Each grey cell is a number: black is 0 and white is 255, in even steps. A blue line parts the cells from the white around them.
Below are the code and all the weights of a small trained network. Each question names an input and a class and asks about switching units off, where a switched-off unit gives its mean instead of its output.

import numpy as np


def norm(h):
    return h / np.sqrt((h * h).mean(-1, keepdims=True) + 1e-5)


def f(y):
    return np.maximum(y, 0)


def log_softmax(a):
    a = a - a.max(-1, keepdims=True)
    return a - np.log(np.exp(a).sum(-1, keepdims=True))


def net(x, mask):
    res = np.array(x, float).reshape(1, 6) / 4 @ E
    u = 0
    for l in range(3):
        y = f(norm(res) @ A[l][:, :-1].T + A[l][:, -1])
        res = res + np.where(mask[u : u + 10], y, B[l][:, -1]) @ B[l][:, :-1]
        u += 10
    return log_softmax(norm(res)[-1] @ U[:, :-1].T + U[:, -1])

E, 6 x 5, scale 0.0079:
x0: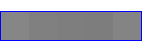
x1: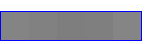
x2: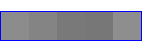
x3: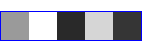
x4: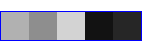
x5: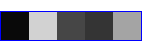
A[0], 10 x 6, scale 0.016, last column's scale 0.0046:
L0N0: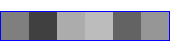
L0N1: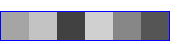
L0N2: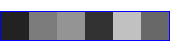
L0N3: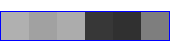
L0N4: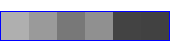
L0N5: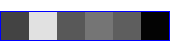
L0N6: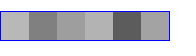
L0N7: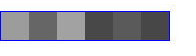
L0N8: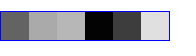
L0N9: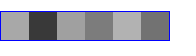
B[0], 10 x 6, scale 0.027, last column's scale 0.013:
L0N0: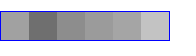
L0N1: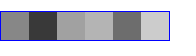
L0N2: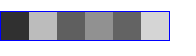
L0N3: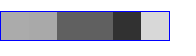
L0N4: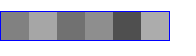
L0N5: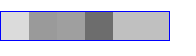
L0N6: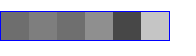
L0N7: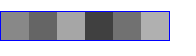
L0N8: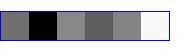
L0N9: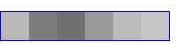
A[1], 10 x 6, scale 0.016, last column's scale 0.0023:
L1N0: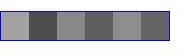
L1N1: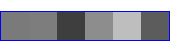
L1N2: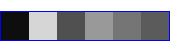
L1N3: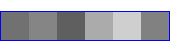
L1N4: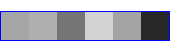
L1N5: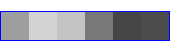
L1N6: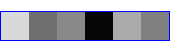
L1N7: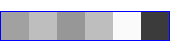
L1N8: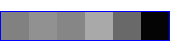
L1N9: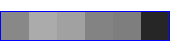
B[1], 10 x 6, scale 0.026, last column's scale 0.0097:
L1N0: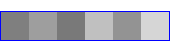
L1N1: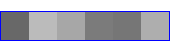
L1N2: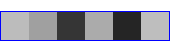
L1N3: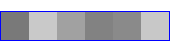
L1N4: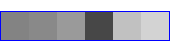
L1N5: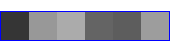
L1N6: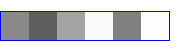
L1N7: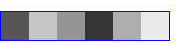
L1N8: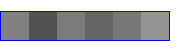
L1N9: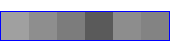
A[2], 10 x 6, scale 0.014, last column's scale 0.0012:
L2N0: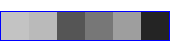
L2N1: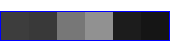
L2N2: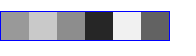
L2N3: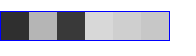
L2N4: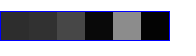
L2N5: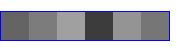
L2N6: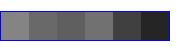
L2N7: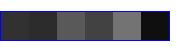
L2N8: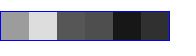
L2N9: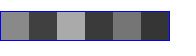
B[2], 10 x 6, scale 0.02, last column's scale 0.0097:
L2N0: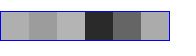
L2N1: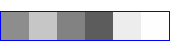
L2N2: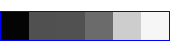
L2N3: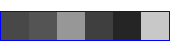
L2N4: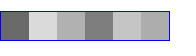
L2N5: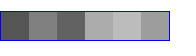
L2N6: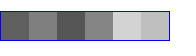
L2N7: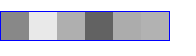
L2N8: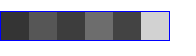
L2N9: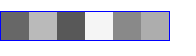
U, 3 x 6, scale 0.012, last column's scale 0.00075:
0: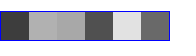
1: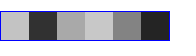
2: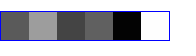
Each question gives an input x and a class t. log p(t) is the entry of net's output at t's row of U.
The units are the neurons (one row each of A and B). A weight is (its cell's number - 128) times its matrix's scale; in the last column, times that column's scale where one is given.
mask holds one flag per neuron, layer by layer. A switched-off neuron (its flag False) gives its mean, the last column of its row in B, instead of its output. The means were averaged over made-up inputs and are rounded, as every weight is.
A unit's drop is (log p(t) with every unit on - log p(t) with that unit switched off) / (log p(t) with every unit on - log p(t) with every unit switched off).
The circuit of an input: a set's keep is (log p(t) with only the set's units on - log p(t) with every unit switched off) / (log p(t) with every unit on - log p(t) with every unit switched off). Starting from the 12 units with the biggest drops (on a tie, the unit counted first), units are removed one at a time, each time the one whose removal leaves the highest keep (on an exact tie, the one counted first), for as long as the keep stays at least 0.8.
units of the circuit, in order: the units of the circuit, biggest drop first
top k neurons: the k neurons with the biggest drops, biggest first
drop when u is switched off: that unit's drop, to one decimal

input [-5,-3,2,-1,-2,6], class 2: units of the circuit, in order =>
[L0N2 L1N2]
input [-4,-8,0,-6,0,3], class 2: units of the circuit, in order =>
[L0N2 L1N2]
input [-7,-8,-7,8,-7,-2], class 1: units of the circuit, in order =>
[L0N1]
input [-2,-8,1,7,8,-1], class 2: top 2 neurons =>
[L0N3 L0N4]
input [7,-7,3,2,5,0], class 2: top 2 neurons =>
[L0N3 L0N4]
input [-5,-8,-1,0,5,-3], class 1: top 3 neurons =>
[L0N2 L0N8 L1N6]
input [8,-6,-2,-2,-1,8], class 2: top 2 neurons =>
[L0N2 L1N2]
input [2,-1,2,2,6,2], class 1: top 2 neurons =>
[L0N8 L1N6]
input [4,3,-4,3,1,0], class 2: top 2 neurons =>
[L0N4 L0N8]
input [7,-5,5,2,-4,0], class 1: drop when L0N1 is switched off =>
1.2
